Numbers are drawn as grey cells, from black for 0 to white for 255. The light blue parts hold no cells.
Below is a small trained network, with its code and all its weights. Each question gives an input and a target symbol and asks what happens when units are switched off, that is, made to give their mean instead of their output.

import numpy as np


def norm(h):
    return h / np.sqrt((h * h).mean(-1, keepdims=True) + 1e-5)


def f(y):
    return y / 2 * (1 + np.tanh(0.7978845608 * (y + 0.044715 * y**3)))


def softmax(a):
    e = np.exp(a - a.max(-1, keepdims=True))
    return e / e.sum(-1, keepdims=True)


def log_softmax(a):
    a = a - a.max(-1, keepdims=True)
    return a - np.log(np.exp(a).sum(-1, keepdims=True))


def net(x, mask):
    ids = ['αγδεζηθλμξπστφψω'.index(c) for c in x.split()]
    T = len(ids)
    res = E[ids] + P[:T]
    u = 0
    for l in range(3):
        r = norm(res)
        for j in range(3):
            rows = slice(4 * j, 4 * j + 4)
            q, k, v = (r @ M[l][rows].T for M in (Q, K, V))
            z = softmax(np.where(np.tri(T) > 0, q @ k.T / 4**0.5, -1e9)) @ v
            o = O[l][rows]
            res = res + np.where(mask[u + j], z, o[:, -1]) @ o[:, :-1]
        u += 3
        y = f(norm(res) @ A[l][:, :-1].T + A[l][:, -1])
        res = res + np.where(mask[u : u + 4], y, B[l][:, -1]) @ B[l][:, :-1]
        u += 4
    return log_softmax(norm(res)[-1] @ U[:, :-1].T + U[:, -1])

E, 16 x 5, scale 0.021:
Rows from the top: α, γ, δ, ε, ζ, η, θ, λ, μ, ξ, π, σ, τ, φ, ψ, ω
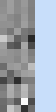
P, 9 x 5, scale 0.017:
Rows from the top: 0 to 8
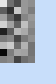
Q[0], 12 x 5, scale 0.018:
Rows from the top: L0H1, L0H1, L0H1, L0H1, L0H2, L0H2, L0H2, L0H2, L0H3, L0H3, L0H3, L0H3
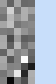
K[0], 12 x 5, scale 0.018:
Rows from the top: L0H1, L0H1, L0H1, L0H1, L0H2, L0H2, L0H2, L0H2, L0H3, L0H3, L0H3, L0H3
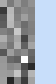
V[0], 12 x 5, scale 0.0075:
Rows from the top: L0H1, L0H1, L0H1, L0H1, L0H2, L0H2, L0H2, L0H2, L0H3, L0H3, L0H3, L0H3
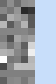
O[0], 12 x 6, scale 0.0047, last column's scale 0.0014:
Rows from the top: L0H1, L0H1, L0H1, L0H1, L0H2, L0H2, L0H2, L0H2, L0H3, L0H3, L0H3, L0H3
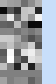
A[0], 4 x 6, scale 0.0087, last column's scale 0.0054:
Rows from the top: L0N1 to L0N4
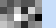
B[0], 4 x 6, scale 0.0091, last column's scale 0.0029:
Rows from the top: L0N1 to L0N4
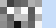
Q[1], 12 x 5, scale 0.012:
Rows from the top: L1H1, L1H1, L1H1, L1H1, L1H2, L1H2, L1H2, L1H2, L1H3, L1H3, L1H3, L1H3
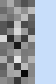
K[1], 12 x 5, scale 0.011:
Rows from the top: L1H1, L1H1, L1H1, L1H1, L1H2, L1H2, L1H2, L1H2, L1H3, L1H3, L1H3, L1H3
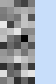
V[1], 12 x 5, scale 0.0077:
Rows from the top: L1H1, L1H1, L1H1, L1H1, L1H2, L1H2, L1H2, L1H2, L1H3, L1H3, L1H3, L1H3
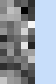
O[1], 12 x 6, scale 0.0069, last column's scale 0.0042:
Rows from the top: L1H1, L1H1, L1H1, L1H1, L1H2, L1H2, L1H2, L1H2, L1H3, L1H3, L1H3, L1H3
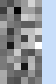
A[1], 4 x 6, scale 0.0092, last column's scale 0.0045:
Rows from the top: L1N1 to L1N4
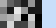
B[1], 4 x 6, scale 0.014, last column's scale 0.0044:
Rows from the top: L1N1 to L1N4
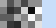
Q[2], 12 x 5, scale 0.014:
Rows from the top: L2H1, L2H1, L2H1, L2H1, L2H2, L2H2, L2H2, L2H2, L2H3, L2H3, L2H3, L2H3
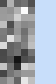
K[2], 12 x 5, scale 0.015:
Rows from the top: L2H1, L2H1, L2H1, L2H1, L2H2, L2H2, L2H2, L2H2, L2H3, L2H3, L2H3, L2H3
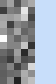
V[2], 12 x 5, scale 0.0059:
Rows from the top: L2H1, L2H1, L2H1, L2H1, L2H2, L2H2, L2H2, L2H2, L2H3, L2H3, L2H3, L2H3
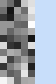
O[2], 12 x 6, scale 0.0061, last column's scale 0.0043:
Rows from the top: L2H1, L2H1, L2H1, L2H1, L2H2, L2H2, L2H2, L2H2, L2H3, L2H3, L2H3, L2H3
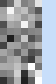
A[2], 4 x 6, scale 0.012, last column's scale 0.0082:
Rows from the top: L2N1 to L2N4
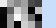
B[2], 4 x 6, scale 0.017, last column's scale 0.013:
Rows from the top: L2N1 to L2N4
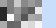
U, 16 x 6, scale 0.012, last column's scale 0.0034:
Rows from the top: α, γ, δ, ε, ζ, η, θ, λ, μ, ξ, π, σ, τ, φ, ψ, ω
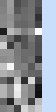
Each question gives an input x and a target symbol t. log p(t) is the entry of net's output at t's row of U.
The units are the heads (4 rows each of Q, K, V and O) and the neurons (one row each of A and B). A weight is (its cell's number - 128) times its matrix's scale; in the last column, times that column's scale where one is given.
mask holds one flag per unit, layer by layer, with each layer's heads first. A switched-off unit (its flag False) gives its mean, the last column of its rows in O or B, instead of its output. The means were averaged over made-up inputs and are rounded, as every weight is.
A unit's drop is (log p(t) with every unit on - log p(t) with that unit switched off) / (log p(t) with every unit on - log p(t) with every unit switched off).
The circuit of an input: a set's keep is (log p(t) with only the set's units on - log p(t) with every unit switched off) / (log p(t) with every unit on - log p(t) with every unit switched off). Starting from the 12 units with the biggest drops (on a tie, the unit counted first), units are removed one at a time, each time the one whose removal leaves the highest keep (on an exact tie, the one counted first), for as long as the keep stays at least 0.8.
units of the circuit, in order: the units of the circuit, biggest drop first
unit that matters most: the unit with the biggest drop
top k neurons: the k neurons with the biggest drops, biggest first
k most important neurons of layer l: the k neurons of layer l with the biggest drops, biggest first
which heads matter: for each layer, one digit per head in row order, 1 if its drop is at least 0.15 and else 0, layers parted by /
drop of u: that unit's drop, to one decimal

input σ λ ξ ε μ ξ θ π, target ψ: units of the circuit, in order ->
L1N2, L1H1
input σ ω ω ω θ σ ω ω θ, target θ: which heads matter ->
010 / 000 / 000
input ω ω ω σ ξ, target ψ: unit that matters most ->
L0H3
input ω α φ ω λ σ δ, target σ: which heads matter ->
000 / 001 / 000
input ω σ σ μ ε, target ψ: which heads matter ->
010 / 000 / 000
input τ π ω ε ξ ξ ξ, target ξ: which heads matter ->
100 / 000 / 000
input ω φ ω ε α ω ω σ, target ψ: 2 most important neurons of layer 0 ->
L0N2, L0N1
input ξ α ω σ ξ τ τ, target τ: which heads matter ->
100 / 000 / 000
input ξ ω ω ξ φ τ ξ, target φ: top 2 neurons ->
L2N1, L2N4
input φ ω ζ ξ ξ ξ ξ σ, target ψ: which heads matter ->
011 / 000 / 000
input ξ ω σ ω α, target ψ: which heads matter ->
001 / 000 / 000
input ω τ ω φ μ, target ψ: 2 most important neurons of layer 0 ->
L0N2, L0N3
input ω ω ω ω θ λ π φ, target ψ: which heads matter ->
011 / 000 / 000
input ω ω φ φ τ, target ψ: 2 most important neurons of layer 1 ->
L1N2, L1N3
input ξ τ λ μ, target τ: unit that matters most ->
L2N1
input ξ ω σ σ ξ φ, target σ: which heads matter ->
001 / 001 / 000
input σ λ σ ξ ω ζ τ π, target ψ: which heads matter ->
001 / 000 / 000
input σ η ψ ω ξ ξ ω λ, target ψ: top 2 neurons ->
L1N2, L0N2
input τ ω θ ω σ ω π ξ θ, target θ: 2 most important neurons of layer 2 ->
L2N2, L2N4
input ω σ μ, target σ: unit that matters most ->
L1H3
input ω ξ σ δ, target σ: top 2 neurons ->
L1N3, L2N4
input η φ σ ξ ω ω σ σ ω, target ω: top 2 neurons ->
L1N4, L0N2
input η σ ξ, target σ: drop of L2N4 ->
0.2
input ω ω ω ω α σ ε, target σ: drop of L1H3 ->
0.6
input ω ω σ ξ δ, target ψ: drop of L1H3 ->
0.0
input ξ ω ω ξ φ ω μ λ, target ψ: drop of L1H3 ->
0.1
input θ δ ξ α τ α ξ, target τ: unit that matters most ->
L0H1
